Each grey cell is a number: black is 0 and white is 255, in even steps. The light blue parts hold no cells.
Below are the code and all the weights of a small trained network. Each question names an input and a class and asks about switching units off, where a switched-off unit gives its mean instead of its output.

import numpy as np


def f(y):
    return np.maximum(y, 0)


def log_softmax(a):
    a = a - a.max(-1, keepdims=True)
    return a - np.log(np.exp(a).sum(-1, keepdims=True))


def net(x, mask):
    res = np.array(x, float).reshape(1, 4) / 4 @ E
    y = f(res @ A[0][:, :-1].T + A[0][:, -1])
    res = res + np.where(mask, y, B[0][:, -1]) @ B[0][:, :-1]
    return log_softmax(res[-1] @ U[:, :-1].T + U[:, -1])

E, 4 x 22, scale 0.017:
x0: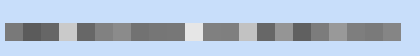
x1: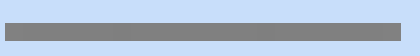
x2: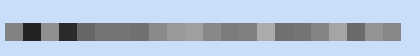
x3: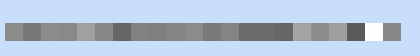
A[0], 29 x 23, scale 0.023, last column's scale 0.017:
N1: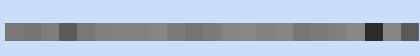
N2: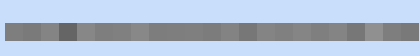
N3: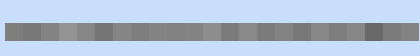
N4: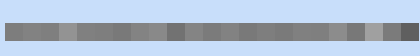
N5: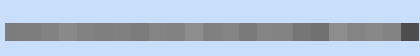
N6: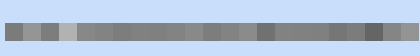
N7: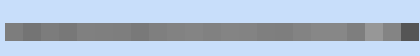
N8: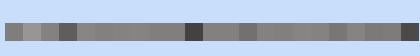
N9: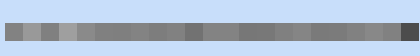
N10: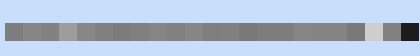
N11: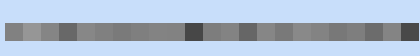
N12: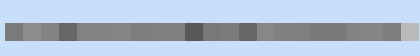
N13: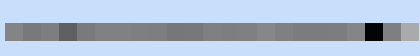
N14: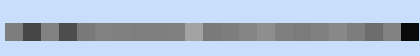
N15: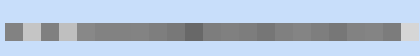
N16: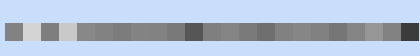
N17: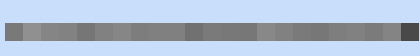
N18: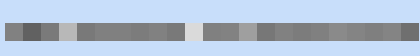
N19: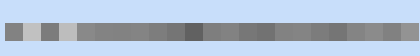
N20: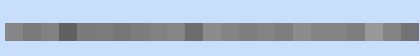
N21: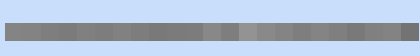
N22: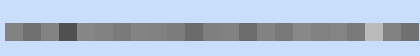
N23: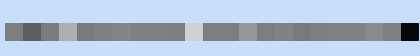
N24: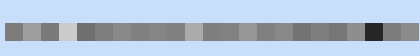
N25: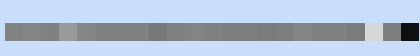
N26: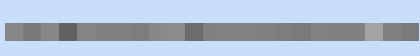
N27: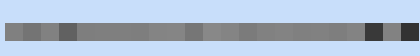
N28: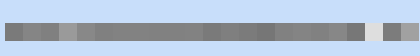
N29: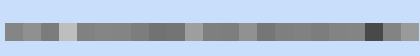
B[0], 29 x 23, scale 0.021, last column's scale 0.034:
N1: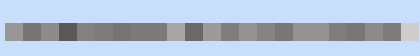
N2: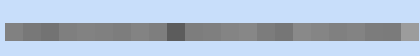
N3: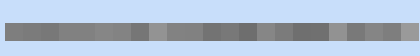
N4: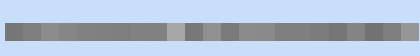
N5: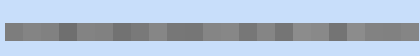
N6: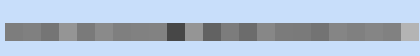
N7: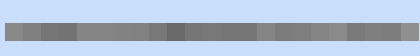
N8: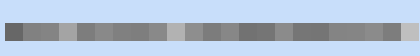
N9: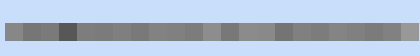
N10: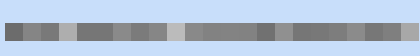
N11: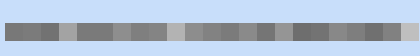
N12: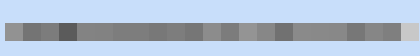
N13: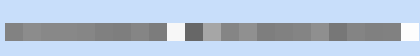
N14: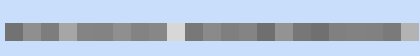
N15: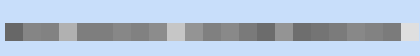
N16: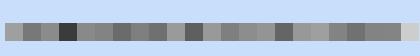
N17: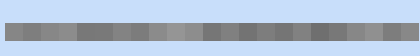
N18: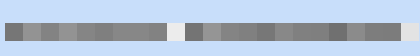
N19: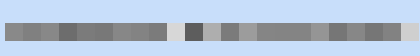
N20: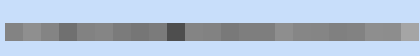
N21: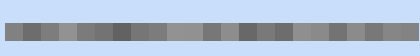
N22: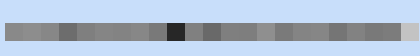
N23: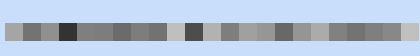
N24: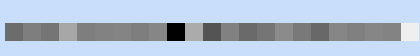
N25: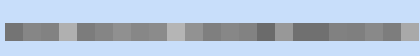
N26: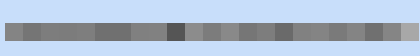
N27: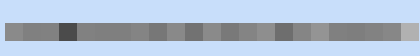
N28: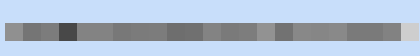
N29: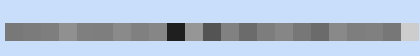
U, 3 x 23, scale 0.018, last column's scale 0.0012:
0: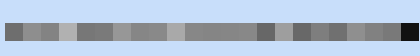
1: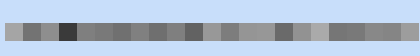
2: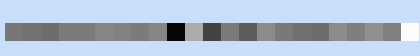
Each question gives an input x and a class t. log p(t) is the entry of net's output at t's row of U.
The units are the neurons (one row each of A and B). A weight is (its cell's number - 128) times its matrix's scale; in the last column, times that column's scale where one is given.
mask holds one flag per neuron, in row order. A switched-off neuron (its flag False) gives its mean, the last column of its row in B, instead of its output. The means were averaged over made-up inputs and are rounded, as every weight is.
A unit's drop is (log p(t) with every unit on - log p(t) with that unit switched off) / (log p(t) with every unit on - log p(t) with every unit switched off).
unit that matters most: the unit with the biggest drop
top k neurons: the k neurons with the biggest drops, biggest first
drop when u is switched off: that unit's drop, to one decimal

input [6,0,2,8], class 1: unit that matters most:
N23
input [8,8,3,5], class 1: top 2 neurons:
(N23; N28)
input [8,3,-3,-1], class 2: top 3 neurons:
(N24; N29; N13)
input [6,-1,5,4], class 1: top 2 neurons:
(N23; N15)
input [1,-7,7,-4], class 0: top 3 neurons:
(N14; N16; N23)
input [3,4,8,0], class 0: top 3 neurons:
(N14; N16; N28)
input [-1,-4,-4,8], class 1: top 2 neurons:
(N28; N16)
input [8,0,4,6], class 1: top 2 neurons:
(N23; N28)
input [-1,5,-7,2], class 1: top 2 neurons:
(N16; N18)
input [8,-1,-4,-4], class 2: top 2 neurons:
(N24; N29)
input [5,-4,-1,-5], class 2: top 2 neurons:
(N24; N29)
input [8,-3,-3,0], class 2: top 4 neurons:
(N24; N29; N13; N6)
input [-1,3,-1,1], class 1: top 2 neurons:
(N24; N18)
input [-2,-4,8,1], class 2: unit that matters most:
N13
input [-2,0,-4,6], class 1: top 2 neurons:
(N16; N28)
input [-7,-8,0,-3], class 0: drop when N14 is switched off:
0.0
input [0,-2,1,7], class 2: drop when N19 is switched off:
0.2
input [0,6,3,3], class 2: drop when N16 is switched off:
0.1
